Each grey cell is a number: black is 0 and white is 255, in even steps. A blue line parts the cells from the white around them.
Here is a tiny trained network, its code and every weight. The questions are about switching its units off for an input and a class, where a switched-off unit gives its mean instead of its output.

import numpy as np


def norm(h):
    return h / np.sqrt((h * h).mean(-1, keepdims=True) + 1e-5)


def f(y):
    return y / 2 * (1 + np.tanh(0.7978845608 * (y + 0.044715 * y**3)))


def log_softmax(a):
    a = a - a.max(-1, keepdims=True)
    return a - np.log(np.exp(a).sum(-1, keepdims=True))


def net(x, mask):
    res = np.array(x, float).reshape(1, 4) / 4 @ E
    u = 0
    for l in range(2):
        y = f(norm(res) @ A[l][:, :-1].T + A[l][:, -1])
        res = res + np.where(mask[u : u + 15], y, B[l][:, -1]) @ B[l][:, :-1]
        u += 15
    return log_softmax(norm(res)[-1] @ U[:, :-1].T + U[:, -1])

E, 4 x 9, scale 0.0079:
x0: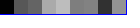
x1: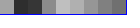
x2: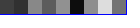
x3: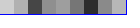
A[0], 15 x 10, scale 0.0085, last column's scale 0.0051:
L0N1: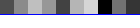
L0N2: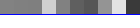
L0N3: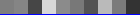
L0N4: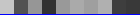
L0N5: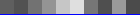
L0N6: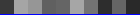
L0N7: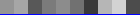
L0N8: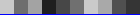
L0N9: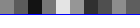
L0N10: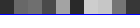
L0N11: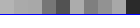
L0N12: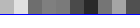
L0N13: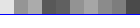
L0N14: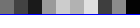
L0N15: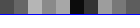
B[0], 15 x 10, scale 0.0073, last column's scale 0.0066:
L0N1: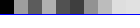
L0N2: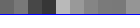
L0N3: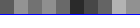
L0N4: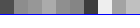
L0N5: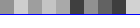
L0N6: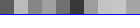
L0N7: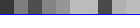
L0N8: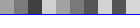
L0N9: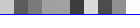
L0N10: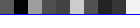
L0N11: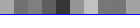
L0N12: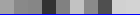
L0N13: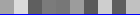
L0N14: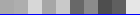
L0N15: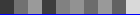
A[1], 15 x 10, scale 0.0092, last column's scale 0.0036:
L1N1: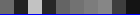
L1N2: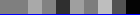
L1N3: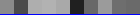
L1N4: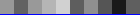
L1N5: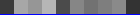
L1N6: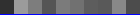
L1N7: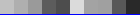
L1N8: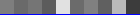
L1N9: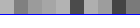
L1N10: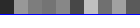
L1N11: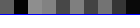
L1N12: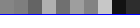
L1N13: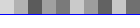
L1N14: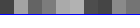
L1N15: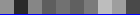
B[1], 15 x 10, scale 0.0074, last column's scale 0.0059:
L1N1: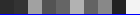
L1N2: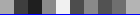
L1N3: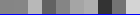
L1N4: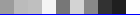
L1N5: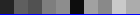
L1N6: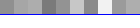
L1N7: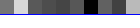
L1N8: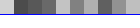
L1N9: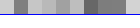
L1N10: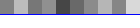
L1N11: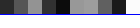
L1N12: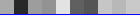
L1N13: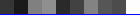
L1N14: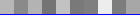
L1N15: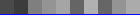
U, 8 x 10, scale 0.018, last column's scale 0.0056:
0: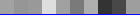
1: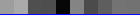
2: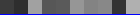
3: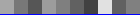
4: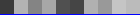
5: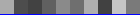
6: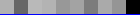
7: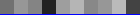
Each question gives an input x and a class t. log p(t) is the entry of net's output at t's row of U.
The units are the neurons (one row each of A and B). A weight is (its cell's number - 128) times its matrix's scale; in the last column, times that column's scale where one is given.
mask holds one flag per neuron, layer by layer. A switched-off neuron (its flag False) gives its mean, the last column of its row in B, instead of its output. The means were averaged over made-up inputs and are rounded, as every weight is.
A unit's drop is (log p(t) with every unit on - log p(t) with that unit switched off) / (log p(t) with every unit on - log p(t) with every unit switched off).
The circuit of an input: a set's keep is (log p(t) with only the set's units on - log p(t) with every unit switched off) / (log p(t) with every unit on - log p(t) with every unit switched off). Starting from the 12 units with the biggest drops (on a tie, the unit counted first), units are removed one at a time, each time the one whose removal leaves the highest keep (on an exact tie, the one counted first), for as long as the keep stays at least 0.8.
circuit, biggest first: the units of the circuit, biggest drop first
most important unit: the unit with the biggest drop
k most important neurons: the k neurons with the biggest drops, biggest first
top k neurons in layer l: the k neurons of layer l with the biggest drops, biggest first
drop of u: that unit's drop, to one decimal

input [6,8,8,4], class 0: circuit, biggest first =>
(L0N14 L1N4)
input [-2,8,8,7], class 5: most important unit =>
L0N9
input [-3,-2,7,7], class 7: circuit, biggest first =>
(L0N7 L0N12 L1N13)
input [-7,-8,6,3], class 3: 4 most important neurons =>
(L0N8 L1N11 L1N2 L1N3)
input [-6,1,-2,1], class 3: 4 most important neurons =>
(L0N8 L0N13 L0N4 L1N12)
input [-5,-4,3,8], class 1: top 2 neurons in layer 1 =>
(L1N13 L1N7)
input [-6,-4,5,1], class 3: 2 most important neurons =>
(L0N8 L0N13)
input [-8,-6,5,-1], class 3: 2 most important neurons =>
(L0N8 L0N13)
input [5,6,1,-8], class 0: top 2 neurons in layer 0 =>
(L0N14 L0N5)
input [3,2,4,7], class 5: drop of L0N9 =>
0.2
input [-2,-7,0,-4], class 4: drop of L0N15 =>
0.0
